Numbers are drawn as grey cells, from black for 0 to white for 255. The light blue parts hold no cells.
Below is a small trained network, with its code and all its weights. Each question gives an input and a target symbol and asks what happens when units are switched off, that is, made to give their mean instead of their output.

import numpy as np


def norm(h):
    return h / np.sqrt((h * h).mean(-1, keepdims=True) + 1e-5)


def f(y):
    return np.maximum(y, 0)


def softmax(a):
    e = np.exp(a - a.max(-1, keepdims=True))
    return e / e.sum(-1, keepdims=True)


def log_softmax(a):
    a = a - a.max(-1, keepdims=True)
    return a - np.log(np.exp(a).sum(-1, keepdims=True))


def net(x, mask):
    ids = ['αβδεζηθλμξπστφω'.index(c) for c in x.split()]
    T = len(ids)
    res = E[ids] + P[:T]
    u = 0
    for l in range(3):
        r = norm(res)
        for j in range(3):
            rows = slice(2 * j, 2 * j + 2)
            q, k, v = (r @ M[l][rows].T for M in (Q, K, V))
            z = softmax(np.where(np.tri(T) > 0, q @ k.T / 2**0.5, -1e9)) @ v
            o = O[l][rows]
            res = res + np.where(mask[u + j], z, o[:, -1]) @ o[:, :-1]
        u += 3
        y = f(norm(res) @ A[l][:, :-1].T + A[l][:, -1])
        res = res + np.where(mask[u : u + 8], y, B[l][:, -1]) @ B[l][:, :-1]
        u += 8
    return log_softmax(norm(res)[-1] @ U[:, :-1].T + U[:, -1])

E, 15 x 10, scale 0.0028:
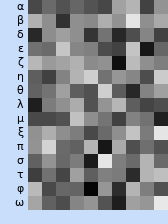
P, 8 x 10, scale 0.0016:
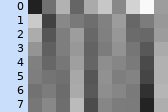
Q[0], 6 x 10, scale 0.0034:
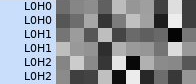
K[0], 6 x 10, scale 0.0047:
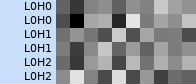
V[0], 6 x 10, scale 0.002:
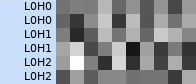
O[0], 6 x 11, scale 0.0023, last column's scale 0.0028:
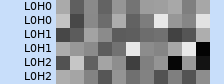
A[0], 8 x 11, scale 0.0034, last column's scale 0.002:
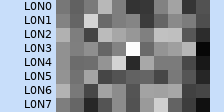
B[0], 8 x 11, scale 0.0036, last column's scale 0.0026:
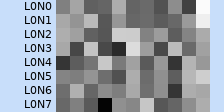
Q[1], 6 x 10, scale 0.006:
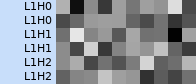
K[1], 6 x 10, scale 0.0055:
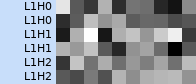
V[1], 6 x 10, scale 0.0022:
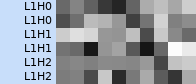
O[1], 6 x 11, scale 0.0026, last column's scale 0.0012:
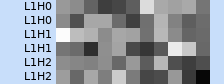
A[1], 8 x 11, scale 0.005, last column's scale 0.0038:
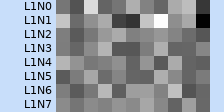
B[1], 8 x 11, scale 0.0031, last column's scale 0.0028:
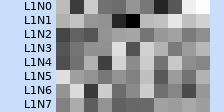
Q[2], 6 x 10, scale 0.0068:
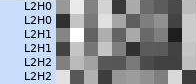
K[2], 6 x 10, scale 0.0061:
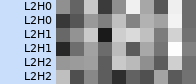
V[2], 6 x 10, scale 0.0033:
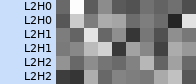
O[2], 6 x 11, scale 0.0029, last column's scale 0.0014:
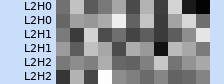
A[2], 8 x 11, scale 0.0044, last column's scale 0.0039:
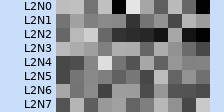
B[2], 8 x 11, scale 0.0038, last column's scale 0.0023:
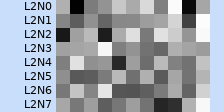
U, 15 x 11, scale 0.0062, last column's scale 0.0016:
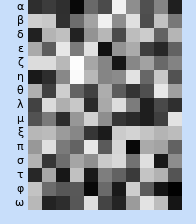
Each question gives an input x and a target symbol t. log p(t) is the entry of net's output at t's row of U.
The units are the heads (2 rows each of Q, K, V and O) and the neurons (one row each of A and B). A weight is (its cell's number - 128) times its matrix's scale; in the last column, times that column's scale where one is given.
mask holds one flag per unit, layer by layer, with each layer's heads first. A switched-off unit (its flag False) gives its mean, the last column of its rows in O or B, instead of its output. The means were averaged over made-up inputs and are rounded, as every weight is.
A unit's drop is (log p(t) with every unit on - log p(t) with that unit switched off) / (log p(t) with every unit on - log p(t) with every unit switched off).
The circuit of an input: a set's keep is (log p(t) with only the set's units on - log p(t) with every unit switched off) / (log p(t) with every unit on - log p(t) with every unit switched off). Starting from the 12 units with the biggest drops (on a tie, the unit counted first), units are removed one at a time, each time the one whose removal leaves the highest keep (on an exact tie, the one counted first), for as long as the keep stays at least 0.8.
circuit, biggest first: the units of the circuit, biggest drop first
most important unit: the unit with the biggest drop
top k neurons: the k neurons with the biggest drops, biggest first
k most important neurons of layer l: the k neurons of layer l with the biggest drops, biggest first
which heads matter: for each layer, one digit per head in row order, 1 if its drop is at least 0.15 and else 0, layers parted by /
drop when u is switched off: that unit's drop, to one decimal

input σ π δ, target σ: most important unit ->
L0H1
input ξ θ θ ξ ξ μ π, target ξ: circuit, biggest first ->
(L1H0 L0H1 L1N1 L0N4)
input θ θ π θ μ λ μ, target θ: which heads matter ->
011 / 000 / 011
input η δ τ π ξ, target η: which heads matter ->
101 / 001 / 100
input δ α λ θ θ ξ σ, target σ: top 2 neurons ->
(L2N0 L1N6)
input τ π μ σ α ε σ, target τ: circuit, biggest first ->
(L1H1 L0H2)
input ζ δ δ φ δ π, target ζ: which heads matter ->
010 / 010 / 000
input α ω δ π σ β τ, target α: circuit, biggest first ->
(L0H2 L2H1 L2N1)
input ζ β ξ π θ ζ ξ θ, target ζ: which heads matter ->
001 / 010 / 000
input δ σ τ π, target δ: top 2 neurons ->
(L2N2 L0N4)
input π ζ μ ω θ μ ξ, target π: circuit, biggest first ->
(L0H2 L2H0)
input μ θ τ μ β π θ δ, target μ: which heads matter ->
001 / 000 / 010
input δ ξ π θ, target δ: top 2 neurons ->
(L2N2 L1N0)
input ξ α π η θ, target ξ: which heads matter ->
001 / 100 / 000
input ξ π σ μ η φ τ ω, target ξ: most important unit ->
L1H0
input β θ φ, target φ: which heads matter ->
000 / 000 / 000
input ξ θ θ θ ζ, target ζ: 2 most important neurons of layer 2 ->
(L2N6 L2N3)
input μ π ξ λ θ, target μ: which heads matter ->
001 / 000 / 000
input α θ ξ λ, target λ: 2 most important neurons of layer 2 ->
(L2N4 L2N7)
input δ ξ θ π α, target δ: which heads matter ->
101 / 001 / 110
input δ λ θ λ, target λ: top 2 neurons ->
(L2N4 L1N3)
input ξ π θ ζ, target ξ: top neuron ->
(L1N1)
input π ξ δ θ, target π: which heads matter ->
111 / 000 / 100
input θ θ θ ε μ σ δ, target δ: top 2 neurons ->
(L2N2 L0N0)
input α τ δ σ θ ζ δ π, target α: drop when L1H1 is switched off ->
0.2
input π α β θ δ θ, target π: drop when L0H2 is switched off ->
1.1
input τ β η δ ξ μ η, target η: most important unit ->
L2N4
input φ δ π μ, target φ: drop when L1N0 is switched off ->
0.1
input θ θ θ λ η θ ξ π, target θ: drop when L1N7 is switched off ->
0.0
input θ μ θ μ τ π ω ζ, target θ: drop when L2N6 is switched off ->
0.1
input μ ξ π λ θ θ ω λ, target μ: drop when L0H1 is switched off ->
0.2
